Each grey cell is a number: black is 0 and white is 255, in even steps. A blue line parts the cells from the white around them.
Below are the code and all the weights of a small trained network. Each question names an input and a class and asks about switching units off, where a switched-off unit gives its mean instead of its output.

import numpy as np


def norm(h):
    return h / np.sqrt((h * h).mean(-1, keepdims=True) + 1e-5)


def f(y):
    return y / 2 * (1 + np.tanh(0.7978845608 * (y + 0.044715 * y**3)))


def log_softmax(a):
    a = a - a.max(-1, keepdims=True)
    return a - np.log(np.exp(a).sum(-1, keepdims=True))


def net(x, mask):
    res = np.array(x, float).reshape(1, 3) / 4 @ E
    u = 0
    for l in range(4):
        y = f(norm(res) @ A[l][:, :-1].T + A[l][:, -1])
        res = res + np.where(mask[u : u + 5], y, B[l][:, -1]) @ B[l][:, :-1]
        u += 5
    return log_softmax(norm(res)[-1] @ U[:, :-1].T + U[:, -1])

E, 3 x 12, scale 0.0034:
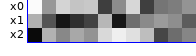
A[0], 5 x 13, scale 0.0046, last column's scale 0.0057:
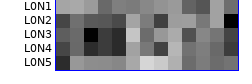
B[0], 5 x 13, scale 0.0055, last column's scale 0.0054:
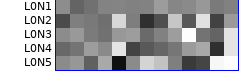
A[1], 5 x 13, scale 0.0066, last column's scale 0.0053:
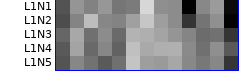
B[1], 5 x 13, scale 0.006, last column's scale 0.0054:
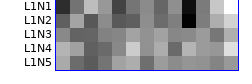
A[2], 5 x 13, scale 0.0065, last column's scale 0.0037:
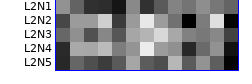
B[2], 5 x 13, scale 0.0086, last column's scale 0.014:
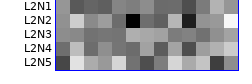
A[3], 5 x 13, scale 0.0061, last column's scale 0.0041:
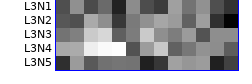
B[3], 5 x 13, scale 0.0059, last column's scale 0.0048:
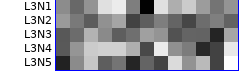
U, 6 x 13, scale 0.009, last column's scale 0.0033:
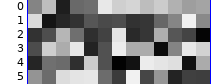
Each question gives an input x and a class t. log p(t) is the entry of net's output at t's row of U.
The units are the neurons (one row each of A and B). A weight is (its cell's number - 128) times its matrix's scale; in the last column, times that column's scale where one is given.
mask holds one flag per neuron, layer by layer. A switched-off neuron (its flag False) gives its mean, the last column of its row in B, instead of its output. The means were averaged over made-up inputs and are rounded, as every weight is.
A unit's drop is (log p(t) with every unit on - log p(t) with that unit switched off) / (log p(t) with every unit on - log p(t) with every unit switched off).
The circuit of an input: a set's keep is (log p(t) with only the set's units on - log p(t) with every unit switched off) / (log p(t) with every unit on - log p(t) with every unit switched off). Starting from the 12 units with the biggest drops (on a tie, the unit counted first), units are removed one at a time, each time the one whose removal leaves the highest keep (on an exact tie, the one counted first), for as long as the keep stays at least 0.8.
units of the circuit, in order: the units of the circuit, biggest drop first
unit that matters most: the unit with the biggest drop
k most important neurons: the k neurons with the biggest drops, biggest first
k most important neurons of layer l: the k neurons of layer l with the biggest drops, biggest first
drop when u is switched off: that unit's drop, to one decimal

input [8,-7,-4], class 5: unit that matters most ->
L0N5
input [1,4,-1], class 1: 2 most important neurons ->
[L2N1 L0N2]
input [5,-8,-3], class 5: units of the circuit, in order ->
[L0N5 L3N4 L2N2]
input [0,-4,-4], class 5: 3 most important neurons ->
[L0N5 L1N1 L2N2]
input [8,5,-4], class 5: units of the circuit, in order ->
[L2N4 L2N2]
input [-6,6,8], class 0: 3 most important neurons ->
[L0N5 L1N4 L2N2]
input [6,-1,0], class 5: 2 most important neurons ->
[L0N5 L1N1]
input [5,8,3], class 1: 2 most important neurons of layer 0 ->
[L0N5 L0N4]
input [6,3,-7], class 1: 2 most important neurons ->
[L0N4 L2N2]
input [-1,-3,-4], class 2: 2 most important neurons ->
[L0N5 L1N1]
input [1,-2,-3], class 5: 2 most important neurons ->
[L0N5 L1N1]
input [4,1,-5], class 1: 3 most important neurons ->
[L0N4 L2N5 L2N2]
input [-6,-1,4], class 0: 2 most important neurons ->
[L0N3 L0N5]
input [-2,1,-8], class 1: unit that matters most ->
L2N1
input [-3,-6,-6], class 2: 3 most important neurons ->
[L0N5 L1N1 L2N2]
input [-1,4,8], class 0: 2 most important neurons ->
[L0N3 L1N4]
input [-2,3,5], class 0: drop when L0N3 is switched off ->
0.8
